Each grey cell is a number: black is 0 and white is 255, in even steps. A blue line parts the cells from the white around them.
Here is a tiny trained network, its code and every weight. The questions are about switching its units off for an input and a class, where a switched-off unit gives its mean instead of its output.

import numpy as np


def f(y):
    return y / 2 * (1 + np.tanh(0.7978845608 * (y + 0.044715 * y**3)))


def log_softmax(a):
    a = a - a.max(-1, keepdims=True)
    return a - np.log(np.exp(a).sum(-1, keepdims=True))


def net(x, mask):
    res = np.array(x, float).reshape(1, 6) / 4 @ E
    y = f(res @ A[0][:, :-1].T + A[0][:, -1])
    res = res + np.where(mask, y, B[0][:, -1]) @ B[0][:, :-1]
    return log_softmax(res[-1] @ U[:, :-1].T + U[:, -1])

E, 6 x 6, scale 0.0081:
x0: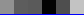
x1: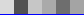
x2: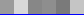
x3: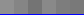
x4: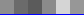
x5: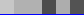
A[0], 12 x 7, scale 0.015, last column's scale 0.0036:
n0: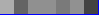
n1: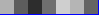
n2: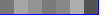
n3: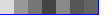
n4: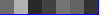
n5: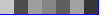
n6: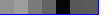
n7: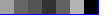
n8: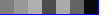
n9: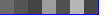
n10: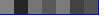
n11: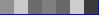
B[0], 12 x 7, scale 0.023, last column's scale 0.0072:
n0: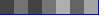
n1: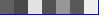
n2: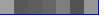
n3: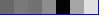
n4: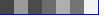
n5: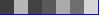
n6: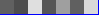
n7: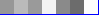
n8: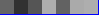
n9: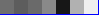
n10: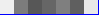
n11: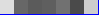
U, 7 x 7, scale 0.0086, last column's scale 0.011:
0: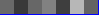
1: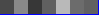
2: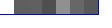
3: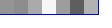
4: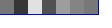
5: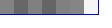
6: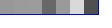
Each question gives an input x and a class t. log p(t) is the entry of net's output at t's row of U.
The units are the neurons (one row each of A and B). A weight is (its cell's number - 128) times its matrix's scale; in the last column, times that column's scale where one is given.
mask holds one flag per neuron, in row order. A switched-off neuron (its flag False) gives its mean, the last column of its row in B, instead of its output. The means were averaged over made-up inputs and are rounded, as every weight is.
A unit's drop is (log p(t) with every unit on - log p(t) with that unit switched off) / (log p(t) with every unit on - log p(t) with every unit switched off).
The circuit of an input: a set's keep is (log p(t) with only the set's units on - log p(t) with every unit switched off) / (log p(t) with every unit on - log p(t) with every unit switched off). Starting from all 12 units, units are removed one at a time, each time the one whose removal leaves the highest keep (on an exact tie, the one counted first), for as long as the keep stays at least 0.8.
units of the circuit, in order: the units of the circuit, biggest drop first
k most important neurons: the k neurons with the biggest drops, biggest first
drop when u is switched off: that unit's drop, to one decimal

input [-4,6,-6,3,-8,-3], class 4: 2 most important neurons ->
[n6; n4]
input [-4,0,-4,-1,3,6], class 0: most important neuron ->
[n7]
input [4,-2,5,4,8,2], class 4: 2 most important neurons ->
[n1; n10]
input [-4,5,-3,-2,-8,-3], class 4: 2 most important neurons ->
[n6; n7]
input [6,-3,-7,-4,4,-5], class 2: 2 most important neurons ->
[n10; n3]
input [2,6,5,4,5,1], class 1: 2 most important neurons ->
[n5; n0]
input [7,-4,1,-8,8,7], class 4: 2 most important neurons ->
[n1; n9]
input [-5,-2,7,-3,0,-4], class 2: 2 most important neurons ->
[n11; n7]
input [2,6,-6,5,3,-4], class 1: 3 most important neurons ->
[n5; n0; n11]
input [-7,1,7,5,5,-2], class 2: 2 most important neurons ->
[n7; n11]
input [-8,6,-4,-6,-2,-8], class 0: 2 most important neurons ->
[n7; n9]
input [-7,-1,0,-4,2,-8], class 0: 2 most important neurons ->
[n7; n9]
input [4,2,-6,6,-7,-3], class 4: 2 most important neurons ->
[n6; n11]
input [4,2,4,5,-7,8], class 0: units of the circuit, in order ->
[n3]
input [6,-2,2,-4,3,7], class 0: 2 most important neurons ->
[n3; n8]
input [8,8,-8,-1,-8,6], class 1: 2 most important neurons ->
[n5; n0]
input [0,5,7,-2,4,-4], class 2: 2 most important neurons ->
[n11; n4]
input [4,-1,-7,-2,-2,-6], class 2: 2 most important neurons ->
[n10; n3]
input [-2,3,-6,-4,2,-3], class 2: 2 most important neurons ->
[n10; n7]
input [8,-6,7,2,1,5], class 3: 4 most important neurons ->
[n7; n10; n5; n9]
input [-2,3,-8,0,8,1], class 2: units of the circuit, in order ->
[n10]
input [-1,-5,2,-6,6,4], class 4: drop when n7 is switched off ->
0.2
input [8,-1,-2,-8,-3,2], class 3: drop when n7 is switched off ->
1.1
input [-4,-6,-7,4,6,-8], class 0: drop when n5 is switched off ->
0.1
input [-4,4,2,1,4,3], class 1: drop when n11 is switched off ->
0.1
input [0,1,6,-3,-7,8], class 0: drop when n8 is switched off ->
0.3
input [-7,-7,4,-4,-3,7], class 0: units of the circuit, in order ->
[n8]
